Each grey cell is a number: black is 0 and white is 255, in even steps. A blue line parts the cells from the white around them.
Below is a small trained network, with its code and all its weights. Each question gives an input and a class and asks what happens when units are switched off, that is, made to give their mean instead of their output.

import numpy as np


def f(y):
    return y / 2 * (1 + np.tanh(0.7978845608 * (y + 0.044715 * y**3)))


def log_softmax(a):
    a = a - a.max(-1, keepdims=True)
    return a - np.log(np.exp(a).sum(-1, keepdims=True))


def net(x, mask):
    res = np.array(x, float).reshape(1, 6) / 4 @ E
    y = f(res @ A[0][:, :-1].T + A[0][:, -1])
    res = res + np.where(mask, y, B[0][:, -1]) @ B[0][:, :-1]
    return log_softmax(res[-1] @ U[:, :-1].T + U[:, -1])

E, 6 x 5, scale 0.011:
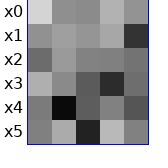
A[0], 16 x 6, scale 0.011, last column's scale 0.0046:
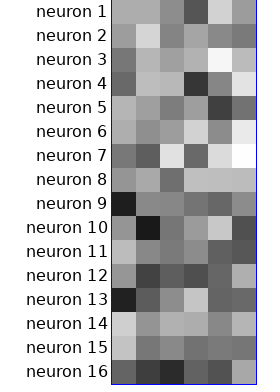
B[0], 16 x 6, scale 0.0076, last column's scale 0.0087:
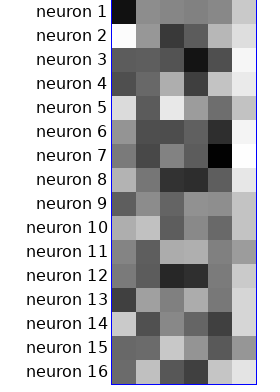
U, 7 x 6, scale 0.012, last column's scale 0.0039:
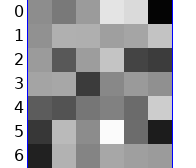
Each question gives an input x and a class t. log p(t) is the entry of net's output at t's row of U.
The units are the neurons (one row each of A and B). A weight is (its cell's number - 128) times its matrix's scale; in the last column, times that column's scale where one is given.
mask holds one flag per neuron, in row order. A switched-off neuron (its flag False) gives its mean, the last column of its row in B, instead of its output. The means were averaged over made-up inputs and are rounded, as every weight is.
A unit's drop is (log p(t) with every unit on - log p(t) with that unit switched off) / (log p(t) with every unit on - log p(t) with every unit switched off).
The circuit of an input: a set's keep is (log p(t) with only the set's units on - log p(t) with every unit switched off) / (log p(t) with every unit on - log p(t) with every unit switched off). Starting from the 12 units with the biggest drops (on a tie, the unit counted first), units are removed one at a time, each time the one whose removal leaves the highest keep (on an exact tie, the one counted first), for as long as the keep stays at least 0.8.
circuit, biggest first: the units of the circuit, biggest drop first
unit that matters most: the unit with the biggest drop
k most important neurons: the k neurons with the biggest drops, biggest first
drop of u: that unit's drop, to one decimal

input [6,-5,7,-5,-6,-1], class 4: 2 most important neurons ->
(neuron 3; neuron 7)
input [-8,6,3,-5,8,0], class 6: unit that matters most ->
neuron 16
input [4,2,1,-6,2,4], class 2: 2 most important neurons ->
(neuron 16; neuron 12)
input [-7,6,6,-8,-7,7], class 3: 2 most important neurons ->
(neuron 2; neuron 8)
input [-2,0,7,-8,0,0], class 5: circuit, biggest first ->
(neuron 13; neuron 12)
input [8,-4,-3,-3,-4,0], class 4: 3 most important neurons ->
(neuron 3; neuron 7; neuron 1)
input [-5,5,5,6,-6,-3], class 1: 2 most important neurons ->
(neuron 3; neuron 13)
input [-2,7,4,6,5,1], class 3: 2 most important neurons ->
(neuron 16; neuron 7)
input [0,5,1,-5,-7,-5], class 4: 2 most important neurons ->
(neuron 3; neuron 4)
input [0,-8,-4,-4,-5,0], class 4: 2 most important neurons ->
(neuron 7; neuron 3)
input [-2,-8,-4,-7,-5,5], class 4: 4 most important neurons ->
(neuron 3; neuron 7; neuron 16; neuron 1)
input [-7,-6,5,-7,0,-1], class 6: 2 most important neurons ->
(neuron 13; neuron 6)
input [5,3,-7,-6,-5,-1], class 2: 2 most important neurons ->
(neuron 14; neuron 16)
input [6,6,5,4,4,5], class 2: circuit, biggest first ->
(neuron 5)
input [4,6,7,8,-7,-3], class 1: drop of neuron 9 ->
0.0
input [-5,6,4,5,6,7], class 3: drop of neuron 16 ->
0.7
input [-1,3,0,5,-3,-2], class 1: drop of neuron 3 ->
0.2
